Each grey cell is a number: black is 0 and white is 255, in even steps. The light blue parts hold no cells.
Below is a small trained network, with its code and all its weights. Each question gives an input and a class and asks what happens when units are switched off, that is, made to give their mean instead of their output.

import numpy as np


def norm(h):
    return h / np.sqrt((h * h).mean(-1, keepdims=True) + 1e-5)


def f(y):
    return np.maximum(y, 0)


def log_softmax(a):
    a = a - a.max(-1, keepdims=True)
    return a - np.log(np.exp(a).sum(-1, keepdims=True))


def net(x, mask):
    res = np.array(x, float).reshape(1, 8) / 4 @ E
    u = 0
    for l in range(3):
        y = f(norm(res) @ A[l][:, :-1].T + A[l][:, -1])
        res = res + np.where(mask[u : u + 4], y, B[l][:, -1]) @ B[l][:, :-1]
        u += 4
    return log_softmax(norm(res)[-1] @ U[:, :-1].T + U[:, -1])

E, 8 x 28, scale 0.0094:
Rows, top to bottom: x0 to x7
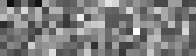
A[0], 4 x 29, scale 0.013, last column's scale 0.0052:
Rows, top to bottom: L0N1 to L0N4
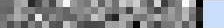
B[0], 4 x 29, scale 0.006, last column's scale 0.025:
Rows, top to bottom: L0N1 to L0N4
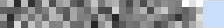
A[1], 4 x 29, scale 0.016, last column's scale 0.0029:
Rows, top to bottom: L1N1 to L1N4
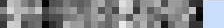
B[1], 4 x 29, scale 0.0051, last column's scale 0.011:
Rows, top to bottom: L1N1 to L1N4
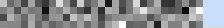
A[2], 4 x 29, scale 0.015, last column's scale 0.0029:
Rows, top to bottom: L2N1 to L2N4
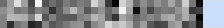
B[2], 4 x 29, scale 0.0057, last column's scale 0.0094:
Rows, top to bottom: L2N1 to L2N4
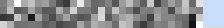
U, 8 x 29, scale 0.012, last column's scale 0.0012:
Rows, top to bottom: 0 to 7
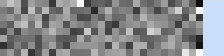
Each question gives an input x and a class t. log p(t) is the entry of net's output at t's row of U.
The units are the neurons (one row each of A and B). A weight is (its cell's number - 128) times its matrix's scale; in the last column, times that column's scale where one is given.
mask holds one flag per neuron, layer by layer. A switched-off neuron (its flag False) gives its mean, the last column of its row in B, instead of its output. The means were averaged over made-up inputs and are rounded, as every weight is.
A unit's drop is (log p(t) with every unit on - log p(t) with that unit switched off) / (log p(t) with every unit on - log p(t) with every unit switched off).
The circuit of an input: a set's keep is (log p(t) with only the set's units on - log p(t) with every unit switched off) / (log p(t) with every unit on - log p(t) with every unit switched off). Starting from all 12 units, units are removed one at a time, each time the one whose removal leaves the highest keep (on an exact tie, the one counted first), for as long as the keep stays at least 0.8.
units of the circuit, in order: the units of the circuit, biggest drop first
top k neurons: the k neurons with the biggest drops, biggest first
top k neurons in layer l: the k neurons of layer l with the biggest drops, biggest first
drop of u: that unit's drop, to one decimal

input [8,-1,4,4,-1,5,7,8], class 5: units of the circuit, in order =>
(L2N4 L0N3)
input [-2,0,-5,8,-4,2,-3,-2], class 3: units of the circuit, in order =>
(L0N3)
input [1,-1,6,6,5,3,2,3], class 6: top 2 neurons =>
(L0N2 L1N3)
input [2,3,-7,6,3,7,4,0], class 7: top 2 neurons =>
(L0N1 L0N4)
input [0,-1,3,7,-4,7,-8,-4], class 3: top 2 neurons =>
(L0N3 L2N1)
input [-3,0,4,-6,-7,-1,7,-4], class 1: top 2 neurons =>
(L0N4 L0N1)
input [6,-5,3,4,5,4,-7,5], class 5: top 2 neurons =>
(L2N4 L0N2)
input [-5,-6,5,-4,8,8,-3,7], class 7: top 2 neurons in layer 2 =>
(L2N1 L2N4)
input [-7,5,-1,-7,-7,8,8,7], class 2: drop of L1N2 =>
1.0
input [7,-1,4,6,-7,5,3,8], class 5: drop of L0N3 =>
0.1
